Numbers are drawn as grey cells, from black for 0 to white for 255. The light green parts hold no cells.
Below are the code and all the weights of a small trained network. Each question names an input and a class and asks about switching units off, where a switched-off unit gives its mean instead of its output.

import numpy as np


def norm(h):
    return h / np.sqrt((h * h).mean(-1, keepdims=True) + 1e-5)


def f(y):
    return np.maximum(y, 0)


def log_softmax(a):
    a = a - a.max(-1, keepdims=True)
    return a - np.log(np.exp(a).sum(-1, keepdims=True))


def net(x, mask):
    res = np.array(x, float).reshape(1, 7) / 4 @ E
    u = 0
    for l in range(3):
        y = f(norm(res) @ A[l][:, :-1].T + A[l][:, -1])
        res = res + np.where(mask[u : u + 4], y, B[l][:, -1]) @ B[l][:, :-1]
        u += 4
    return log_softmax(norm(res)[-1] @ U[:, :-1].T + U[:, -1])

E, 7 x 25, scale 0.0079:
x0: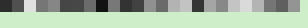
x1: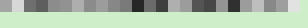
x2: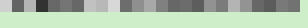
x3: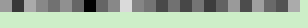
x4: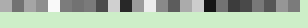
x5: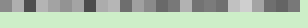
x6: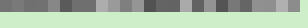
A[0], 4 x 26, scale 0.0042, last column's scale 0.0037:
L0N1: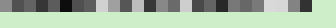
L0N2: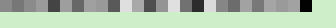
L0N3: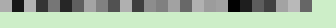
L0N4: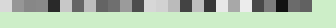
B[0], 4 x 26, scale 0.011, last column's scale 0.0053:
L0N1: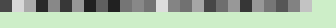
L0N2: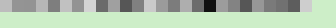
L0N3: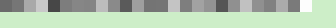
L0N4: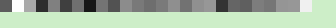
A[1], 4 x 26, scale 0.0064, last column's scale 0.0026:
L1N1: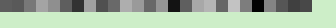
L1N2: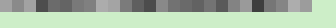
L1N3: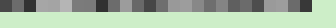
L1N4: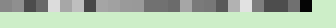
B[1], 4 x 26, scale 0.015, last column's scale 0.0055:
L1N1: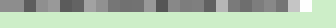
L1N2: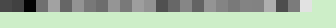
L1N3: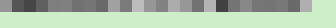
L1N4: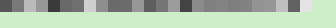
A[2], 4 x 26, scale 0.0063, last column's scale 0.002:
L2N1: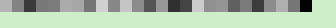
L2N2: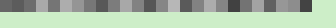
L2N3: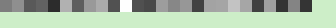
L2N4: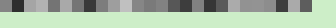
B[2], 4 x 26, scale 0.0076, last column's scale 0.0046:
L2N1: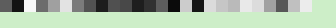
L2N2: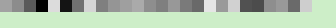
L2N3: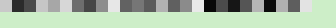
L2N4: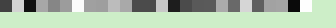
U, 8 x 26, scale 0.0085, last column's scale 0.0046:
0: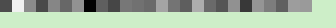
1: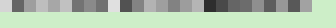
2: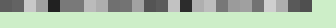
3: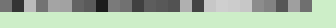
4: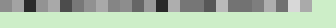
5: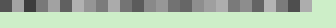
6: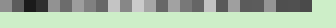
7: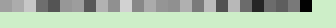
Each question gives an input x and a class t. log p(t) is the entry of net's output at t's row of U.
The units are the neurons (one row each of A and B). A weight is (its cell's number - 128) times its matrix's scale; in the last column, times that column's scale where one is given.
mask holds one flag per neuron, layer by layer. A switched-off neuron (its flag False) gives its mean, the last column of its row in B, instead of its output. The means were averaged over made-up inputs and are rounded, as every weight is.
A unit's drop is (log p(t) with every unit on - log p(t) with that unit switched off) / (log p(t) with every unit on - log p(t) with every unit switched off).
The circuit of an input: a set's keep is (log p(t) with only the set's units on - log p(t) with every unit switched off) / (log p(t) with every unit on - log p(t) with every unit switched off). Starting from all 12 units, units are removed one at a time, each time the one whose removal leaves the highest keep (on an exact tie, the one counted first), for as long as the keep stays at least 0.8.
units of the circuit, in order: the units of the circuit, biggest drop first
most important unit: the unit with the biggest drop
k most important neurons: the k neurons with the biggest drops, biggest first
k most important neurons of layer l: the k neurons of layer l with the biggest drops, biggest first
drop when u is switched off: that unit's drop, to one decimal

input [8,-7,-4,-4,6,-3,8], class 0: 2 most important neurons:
L0N1, L2N1
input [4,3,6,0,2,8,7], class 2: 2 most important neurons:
L1N4, L0N4
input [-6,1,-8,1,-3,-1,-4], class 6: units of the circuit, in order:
L1N3
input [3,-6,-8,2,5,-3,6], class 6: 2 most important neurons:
L1N3, L0N4
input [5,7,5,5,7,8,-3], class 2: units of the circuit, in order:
L1N4, L0N2
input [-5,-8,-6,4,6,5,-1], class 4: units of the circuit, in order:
L1N1, L0N2
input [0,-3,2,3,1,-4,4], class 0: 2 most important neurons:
L0N1, L1N4
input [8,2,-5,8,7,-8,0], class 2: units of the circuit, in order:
L0N3, L2N3
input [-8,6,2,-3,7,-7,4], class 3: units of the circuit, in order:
L2N1, L0N2, L1N1
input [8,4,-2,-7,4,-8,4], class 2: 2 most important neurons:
L0N3, L2N1
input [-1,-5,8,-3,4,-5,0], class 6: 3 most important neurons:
L1N2, L1N4, L0N3
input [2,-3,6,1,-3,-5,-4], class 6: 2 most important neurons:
L1N2, L0N4
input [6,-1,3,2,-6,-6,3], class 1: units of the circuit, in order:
L2N3, L1N4, L2N1
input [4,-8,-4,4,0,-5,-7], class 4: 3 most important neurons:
L1N1, L0N1, L2N1
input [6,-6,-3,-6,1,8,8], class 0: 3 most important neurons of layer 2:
L2N1, L2N4, L2N2
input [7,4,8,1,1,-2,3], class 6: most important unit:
L1N2
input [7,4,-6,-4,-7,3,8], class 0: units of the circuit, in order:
L0N1, L2N1
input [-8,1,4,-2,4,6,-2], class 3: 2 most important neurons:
L2N1, L0N3
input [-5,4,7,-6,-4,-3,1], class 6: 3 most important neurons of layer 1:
L1N2, L1N1, L1N4
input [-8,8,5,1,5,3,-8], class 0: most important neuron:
L0N4
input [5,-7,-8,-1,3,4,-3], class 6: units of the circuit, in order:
L1N3, L0N3
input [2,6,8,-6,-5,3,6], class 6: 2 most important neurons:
L1N2, L1N1
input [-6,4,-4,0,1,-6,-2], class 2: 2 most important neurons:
L0N3, L1N2
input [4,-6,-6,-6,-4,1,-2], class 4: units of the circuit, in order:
L1N1, L0N3
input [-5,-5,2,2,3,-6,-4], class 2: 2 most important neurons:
L0N3, L0N1
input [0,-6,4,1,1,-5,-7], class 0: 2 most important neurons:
L0N4, L1N4
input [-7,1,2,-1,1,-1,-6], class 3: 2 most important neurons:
L2N1, L0N1
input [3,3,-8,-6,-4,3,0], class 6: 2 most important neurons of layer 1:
L1N3, L1N1
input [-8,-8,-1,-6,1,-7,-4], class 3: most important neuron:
L2N1
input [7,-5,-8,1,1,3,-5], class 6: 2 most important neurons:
L1N3, L2N1
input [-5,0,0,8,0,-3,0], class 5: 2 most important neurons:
L2N4, L0N3
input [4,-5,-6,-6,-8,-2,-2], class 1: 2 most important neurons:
L2N3, L0N2
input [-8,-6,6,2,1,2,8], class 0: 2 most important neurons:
L0N1, L1N1
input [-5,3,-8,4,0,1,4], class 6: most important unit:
L1N3
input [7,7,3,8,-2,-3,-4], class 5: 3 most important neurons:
L2N4, L2N1, L1N1
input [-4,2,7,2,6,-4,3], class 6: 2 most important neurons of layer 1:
L1N2, L1N4
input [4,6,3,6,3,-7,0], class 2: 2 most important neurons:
L0N3, L1N1
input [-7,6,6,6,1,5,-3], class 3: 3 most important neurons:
L2N1, L1N1, L0N3
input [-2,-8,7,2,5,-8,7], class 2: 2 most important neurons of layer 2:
L2N3, L2N2
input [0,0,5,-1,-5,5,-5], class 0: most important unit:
L0N4
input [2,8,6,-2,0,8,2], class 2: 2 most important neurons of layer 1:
L1N4, L1N1
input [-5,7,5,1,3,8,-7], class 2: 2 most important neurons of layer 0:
L0N1, L0N2
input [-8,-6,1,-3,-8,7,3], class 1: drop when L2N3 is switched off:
0.9
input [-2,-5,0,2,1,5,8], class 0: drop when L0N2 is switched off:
0.0
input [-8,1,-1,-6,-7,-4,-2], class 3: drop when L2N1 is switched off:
1.1
